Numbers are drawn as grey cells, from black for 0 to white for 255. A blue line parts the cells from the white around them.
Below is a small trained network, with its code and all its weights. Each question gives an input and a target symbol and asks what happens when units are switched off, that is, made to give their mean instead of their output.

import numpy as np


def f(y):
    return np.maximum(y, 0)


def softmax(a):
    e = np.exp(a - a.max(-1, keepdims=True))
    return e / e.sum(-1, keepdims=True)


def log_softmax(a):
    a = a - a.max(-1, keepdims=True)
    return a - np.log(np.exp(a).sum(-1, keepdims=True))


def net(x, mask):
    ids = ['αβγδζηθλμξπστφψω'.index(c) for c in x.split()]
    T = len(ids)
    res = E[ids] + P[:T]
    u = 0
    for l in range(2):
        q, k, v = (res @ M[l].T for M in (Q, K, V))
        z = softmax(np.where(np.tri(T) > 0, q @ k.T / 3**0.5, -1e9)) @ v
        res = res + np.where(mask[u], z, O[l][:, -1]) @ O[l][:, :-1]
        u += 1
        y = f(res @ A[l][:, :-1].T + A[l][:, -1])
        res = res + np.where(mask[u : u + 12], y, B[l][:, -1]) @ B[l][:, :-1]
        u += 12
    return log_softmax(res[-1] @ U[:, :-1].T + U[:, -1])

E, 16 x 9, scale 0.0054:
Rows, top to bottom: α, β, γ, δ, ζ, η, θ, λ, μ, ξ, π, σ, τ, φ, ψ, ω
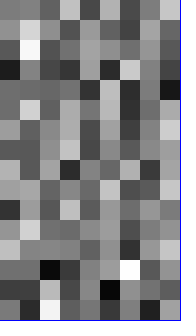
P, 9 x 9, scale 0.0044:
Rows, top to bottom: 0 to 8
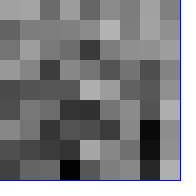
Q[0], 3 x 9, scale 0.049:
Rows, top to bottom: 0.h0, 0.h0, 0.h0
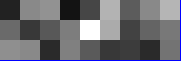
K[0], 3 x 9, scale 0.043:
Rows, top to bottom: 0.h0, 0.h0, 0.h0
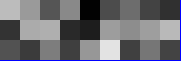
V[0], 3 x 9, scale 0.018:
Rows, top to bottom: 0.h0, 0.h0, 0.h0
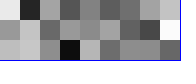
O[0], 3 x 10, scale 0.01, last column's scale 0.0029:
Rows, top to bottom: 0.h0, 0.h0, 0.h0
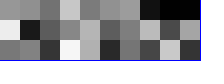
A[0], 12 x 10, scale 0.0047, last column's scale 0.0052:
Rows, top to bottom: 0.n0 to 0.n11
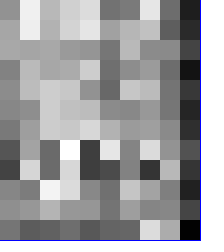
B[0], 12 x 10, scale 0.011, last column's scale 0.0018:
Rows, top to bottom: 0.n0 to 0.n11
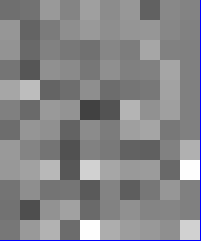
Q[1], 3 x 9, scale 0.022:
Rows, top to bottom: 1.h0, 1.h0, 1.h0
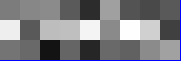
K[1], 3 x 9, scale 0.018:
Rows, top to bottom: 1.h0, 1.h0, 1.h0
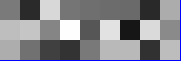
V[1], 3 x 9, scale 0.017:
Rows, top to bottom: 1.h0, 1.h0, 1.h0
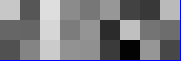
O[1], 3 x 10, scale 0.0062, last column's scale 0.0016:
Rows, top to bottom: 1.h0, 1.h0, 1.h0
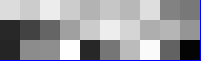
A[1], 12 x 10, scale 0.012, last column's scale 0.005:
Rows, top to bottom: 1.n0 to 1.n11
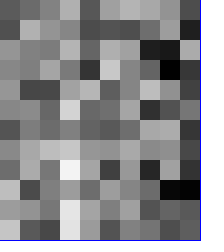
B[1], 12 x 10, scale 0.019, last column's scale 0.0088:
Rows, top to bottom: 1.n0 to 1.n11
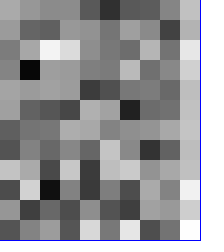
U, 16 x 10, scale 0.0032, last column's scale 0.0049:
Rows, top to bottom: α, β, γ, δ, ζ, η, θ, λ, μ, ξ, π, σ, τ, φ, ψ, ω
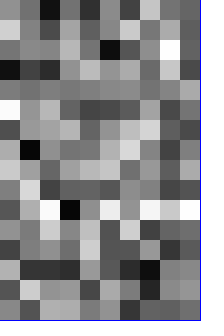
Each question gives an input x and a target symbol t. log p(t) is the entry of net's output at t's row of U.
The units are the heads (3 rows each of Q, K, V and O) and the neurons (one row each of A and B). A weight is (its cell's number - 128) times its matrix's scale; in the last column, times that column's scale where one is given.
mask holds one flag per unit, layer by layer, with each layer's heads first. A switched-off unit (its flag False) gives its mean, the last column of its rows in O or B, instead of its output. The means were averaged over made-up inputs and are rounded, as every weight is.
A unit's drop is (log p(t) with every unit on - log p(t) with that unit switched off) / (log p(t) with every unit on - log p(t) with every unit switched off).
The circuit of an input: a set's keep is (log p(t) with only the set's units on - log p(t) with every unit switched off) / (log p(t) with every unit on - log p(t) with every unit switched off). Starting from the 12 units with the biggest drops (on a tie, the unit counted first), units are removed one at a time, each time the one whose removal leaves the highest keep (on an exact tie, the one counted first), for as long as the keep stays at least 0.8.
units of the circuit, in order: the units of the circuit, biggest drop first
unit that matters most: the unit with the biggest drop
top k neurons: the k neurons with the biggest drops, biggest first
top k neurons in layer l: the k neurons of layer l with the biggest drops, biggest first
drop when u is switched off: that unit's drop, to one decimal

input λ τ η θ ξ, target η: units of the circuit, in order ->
0.h0, 1.n4
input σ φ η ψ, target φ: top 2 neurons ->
1.n2, 0.n8
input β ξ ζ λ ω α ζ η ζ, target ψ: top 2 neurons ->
1.n7, 1.n0
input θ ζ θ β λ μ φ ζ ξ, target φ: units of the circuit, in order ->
1.h0, 1.n2
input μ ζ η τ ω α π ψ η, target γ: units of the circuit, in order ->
1.h0, 1.n0, 0.h0
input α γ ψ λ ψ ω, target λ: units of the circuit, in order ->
0.h0, 1.n3
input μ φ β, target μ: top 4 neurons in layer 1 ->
1.n8, 1.n5, 1.n2, 1.n11
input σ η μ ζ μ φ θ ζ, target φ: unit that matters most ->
1.h0
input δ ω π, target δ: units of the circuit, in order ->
0.h0, 1.h0, 1.n6
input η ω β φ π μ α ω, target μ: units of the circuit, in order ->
1.n8, 0.h0, 1.n2, 1.n5
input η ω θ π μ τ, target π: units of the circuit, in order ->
0.h0, 1.n0
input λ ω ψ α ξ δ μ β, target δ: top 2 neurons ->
1.n6, 1.n2
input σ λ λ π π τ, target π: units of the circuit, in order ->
0.h0, 0.n11
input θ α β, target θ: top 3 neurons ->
1.n9, 1.n2, 1.n3
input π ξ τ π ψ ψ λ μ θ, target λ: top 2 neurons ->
1.n3, 1.n2
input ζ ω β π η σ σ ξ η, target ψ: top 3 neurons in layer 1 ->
1.n7, 1.n0, 1.n10
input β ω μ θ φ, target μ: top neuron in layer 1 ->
1.n8
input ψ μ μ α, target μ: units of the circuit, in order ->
0.h0, 1.n8, 1.n2, 1.n5
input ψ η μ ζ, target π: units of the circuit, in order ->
1.h0, 0.h0, 1.n0
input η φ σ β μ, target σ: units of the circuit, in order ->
0.h0, 1.n11, 1.n9
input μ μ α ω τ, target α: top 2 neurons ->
1.n9, 1.n11
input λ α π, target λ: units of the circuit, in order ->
1.n3, 0.h0
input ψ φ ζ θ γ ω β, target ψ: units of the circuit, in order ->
1.h0, 1.n7, 0.h0, 1.n0
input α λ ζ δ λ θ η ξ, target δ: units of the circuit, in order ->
1.h0, 1.n6, 0.h0
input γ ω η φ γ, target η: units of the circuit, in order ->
0.h0, 1.n4
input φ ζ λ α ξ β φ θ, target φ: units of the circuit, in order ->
1.h0
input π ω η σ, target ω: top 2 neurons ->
1.n2, 1.n7
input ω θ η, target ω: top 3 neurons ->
1.n2, 1.n7, 1.n10
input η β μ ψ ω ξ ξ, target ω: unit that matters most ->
1.n2
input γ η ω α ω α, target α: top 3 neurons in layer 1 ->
1.n9, 1.n11, 1.n2
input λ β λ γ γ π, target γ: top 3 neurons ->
1.n4, 1.n6, 1.n11
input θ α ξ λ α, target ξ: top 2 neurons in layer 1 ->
1.n9, 1.n11
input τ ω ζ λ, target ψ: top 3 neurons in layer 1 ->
1.n7, 1.n0, 1.n10
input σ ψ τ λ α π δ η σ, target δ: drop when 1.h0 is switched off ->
0.6
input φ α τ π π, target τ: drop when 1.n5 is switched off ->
0.2
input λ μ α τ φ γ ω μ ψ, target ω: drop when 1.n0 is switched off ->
0.1
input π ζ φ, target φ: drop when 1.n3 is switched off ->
0.0
